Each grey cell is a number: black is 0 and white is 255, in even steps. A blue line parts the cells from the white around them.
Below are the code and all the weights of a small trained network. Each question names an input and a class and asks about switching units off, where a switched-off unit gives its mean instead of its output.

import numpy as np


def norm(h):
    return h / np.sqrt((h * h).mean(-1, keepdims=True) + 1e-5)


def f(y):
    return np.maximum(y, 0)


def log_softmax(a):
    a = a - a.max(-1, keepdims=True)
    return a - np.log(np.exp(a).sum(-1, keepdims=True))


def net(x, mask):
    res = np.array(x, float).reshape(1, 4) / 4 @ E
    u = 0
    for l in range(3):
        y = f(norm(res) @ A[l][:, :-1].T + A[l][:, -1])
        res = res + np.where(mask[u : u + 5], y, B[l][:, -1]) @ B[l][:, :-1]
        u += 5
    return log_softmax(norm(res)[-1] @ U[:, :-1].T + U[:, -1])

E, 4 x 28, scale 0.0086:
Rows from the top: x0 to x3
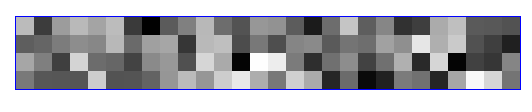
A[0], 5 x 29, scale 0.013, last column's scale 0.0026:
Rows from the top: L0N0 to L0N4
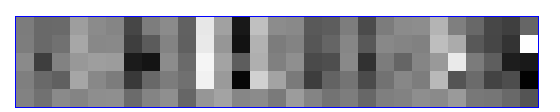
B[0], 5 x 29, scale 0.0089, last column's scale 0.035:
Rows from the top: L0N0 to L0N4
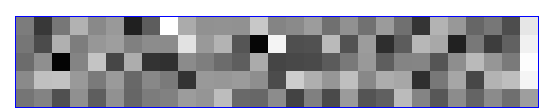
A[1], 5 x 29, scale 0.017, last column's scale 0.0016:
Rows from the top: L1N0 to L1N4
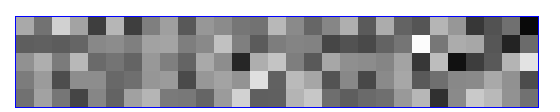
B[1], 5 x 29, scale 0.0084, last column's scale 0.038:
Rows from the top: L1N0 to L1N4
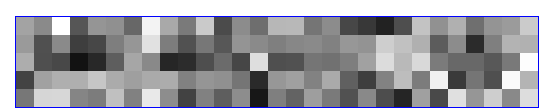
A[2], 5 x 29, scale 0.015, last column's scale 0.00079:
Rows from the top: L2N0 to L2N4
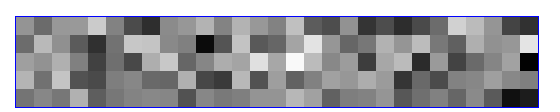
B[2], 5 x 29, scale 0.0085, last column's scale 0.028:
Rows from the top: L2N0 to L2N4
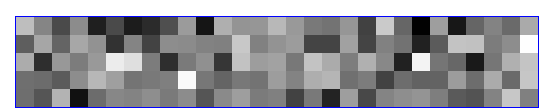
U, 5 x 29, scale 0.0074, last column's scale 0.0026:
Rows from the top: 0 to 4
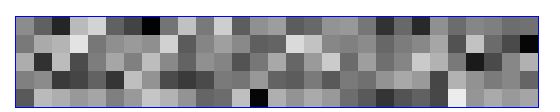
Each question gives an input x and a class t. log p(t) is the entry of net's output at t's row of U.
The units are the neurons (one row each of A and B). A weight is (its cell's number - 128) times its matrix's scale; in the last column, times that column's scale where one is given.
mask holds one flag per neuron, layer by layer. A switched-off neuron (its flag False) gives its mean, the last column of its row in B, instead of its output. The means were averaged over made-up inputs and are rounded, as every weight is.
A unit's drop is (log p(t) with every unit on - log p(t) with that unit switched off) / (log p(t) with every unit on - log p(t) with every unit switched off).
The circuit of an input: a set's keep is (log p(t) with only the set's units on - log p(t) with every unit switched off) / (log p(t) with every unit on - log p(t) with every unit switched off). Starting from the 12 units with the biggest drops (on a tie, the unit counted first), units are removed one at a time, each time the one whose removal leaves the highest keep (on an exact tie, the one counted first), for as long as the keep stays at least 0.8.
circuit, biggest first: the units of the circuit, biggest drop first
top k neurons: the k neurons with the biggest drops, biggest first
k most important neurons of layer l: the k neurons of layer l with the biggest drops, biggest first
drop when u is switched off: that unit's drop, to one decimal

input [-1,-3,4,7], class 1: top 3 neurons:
[L0N1, L1N3, L0N0]
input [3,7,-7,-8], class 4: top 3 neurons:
[L1N2, L0N2, L0N0]
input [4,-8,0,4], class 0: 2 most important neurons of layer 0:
[L0N3, L0N0]
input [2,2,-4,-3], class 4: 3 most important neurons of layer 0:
[L0N2, L0N0, L0N1]
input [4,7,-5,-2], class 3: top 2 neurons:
[L1N1, L0N2]
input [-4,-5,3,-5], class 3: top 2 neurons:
[L0N0, L0N3]
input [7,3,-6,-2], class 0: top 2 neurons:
[L1N2, L0N2]
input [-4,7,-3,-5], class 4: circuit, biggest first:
[L1N2, L0N1]
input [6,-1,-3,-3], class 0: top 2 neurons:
[L1N2, L1N4]
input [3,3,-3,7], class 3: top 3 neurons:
[L0N0, L0N3, L1N1]
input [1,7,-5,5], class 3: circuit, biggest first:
[L1N0]
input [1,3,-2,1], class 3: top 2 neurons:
[L0N3, L1N1]
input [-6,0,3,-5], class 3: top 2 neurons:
[L0N0, L0N3]
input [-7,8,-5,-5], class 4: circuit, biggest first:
[L1N2]
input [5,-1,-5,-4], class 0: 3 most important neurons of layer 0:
[L0N3, L0N1, L0N0]
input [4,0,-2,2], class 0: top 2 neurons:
[L1N2, L0N2]
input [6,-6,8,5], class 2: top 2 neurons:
[L0N3, L1N2]
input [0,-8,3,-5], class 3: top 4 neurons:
[L0N0, L1N2, L0N3, L0N1]
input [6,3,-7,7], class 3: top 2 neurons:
[L0N0, L0N2]
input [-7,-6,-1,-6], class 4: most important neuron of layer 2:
[L2N3]
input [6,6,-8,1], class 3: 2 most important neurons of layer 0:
[L0N3, L0N0]
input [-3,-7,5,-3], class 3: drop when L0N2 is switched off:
-0.1
